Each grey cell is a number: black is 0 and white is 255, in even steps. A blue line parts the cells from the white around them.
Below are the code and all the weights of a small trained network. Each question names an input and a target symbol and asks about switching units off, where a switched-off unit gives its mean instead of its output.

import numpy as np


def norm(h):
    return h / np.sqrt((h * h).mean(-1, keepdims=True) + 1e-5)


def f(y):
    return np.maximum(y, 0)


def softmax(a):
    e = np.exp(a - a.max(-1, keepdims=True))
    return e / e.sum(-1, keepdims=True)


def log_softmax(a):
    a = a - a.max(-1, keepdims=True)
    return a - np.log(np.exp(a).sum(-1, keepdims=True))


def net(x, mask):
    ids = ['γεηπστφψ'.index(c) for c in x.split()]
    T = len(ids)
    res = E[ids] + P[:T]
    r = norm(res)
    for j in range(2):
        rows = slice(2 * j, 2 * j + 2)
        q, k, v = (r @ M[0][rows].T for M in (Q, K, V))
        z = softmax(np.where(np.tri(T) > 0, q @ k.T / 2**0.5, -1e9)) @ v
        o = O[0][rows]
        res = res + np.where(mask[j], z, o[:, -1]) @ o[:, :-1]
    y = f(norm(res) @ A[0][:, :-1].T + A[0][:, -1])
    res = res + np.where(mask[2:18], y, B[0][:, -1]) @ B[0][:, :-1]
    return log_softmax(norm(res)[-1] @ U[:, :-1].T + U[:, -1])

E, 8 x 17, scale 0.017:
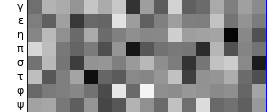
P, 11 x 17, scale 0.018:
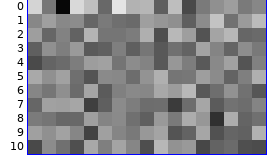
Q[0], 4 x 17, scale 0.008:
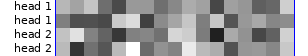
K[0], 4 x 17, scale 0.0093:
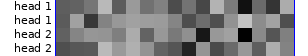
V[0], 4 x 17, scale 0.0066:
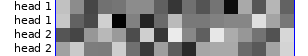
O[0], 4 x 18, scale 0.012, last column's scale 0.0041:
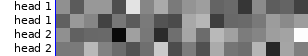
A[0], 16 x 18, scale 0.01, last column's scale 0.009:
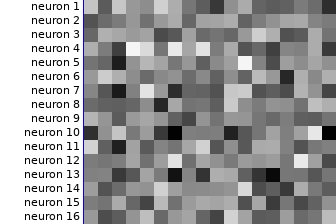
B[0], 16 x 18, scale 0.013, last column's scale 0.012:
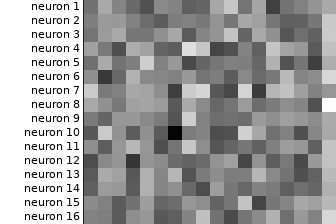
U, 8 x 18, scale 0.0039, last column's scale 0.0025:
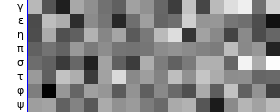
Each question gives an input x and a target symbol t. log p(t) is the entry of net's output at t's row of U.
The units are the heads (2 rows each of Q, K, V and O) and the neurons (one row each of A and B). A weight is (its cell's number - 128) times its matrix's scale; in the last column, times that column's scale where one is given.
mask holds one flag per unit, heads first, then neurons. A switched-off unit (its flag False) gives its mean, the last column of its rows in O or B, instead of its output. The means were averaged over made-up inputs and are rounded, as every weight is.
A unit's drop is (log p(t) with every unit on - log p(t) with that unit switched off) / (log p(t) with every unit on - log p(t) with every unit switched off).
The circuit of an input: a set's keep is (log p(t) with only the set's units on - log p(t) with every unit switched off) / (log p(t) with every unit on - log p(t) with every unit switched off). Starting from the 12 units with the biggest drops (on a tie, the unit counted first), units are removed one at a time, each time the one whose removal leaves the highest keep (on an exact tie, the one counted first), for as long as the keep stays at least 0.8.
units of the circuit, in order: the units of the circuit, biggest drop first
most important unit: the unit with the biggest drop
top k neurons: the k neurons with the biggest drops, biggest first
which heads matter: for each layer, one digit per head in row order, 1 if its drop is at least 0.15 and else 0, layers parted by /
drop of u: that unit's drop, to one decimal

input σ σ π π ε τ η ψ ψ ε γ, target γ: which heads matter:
01
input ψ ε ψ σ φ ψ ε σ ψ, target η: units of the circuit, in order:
neuron 5; neuron 4
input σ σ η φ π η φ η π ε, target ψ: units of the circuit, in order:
head 1; neuron 15; neuron 1
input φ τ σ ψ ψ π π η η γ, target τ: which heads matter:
11
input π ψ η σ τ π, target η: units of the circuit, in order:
head 1; head 2
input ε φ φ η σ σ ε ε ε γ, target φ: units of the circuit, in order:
neuron 12; neuron 6
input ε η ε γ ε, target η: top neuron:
neuron 1
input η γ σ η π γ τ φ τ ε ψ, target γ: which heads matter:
11
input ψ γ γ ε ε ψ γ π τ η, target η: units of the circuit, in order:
head 1; head 2
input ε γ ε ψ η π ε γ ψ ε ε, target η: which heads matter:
10
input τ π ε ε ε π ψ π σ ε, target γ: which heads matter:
01
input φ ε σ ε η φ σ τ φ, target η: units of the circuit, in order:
head 2; neuron 12
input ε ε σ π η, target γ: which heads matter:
00
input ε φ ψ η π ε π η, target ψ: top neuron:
neuron 15
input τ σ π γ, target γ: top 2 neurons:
neuron 4; neuron 15
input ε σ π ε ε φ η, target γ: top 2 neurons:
neuron 7; neuron 6
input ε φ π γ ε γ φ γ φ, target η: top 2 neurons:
neuron 5; neuron 12
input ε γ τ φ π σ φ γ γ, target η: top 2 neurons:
neuron 5; neuron 1
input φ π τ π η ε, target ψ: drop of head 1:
0.6
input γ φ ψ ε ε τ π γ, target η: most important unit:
head 1
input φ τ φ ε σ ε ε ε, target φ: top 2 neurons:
neuron 12; neuron 6
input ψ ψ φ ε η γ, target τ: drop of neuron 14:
0.1
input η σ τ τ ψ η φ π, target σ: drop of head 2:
0.7
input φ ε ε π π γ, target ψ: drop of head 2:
-0.1
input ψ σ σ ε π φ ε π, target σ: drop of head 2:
0.8
